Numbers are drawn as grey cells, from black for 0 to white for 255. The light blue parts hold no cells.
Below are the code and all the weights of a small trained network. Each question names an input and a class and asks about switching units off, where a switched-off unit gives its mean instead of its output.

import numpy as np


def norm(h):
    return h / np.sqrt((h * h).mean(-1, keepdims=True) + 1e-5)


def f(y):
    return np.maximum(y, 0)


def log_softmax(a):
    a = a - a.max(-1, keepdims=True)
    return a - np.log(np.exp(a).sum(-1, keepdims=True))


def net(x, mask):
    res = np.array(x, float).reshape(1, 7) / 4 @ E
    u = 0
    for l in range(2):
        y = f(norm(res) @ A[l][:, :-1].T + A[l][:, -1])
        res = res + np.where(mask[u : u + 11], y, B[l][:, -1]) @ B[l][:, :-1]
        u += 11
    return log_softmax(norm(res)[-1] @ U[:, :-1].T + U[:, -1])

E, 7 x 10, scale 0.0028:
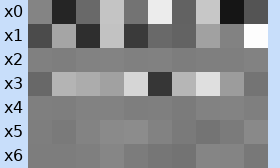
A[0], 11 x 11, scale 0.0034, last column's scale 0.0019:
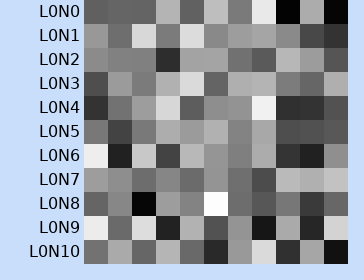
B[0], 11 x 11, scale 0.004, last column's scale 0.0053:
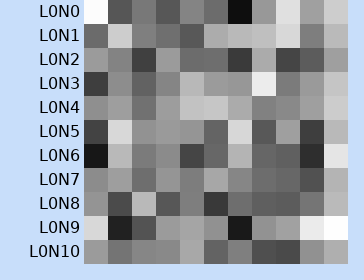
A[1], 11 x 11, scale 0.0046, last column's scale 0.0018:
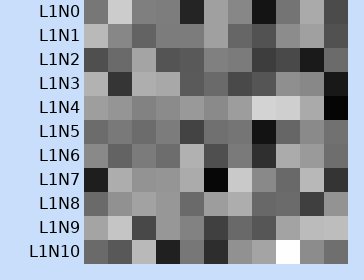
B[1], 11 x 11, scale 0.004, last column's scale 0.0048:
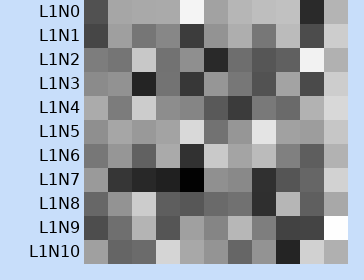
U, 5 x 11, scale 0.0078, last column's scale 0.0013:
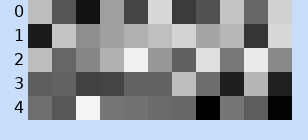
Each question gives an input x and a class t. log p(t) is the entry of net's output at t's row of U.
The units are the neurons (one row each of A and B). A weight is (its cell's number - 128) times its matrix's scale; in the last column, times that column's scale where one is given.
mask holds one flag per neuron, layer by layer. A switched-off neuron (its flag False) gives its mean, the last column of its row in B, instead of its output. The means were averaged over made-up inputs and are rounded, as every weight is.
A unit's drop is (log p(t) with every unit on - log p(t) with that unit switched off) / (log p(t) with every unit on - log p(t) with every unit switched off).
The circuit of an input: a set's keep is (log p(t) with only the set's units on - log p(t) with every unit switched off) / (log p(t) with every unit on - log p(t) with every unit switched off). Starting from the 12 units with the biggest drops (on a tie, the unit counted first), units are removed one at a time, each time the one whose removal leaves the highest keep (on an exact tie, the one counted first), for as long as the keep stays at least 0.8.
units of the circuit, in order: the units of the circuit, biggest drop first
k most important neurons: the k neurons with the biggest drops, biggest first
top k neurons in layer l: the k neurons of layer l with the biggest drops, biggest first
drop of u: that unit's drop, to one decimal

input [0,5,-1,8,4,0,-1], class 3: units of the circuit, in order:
[L1N7]
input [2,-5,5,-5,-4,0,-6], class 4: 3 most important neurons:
[L0N6, L1N2, L0N0]
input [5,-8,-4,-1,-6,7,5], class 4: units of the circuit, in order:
[L1N2, L0N6]
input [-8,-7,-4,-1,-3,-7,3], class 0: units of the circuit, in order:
[L0N9, L1N6]
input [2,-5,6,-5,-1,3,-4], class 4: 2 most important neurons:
[L0N6, L1N2]
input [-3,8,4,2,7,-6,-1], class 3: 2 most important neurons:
[L1N7, L0N6]
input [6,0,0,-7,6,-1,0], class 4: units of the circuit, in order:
[L0N9, L1N2, L0N8]
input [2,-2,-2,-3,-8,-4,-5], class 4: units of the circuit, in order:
[L1N2, L0N6]
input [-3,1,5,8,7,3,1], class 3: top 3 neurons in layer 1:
[L1N7, L1N5, L1N0]
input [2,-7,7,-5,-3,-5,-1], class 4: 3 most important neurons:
[L0N6, L1N2, L0N0]
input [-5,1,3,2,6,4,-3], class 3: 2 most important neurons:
[L0N0, L1N7]
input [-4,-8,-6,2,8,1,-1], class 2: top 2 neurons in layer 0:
[L0N9, L0N1]
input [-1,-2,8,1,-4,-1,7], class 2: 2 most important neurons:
[L0N9, L0N1]
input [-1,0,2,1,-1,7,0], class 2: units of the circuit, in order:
[L0N6]
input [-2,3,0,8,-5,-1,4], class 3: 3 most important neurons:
[L1N7, L0N9, L0N0]
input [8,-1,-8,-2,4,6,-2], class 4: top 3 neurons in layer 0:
[L0N9, L0N5, L0N6]
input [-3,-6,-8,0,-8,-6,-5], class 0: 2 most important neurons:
[L0N9, L0N3]
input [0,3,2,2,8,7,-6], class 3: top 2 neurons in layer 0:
[L0N9, L0N10]
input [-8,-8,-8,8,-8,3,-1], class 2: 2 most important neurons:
[L0N9, L1N10]
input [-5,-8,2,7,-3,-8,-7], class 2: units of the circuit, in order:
[L0N9]
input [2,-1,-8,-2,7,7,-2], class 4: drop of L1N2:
0.2
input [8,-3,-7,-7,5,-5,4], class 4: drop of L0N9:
0.1
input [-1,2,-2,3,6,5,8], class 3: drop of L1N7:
0.4
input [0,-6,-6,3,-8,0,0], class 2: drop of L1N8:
0.0
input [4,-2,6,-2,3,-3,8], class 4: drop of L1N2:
0.1
